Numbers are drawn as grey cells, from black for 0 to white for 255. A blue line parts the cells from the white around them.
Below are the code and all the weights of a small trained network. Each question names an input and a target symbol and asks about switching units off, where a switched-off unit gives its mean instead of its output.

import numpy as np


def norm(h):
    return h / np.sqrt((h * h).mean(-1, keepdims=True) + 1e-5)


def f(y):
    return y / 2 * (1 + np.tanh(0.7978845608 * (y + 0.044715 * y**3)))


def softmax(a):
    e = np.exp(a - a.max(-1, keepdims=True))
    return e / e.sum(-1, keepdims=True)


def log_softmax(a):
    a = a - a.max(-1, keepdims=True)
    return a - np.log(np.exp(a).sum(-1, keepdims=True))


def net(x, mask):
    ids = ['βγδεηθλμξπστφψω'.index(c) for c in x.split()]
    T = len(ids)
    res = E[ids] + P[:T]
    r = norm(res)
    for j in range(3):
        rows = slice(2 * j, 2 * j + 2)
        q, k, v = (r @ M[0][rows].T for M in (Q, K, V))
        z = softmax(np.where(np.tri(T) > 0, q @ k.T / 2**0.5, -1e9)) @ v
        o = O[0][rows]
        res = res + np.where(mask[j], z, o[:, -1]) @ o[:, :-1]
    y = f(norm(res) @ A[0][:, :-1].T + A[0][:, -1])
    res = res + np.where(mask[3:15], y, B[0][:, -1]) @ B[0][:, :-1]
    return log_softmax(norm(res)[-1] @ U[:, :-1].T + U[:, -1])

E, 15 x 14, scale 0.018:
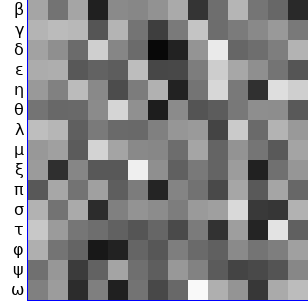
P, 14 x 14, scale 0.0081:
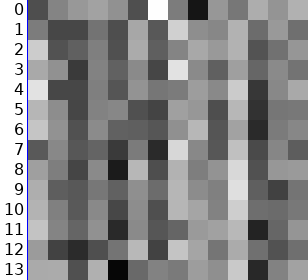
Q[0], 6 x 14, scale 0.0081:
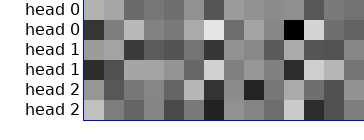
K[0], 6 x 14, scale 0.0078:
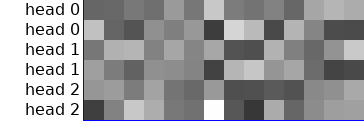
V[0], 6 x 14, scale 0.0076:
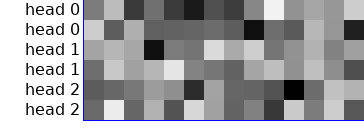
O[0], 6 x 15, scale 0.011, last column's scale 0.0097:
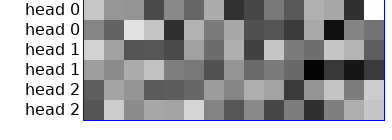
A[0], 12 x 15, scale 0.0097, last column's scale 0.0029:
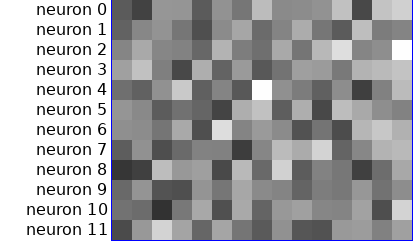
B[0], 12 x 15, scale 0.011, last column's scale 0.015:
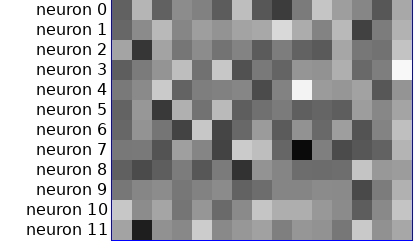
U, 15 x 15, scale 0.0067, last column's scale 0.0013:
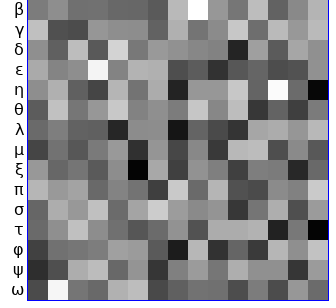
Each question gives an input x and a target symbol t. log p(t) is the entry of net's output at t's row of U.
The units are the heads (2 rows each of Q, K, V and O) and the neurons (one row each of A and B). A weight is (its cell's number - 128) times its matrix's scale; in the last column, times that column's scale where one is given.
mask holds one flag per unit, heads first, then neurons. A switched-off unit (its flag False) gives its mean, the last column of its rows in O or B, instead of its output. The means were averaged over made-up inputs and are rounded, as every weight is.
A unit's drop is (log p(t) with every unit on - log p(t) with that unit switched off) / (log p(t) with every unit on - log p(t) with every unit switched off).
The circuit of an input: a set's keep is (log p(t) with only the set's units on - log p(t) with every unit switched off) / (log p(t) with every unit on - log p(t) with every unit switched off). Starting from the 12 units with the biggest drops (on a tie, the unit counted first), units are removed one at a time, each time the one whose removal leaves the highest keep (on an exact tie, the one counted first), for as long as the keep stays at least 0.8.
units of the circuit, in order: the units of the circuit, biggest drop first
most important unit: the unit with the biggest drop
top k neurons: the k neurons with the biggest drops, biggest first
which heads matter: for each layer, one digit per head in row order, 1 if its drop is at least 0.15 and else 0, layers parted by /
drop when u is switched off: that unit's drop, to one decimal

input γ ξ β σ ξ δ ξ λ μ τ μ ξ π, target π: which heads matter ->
010
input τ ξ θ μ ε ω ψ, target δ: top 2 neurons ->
(neuron 11; neuron 6)
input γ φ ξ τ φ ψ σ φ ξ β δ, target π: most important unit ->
head 1
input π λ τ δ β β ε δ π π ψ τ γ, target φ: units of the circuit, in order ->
(head 1; head 2; neuron 8)
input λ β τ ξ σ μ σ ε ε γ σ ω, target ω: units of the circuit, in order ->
(head 2; neuron 6)
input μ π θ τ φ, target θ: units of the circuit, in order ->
(head 0; head 1)
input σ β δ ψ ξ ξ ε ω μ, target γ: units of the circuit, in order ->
(head 2; head 1)
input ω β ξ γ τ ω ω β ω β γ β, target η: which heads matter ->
100
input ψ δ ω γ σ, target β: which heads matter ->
001
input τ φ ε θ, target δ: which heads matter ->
101
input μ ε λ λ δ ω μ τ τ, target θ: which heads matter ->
100
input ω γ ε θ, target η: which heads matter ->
100
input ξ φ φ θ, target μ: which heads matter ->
110
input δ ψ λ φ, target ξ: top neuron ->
(neuron 3)
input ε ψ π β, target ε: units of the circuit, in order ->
(head 2; head 0)
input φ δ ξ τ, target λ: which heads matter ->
110
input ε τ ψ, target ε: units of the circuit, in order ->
(head 0; head 2)
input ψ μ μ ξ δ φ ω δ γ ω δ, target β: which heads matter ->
101
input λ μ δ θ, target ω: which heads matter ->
011
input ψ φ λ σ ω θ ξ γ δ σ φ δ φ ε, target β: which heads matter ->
101
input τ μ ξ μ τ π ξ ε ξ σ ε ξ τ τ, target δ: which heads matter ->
100
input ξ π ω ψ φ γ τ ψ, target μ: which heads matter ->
110
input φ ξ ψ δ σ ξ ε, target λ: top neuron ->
(neuron 5)
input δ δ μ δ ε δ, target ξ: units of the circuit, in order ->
(head 0; head 2)
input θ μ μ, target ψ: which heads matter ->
110
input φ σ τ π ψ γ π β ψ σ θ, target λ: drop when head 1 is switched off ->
0.3
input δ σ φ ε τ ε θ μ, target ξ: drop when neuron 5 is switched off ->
0.0
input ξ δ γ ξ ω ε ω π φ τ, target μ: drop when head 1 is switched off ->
0.3
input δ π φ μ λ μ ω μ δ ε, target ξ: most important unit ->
head 1
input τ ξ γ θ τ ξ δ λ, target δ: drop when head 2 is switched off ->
0.3
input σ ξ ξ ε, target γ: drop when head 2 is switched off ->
0.4
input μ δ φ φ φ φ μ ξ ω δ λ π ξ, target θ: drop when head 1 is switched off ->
0.2
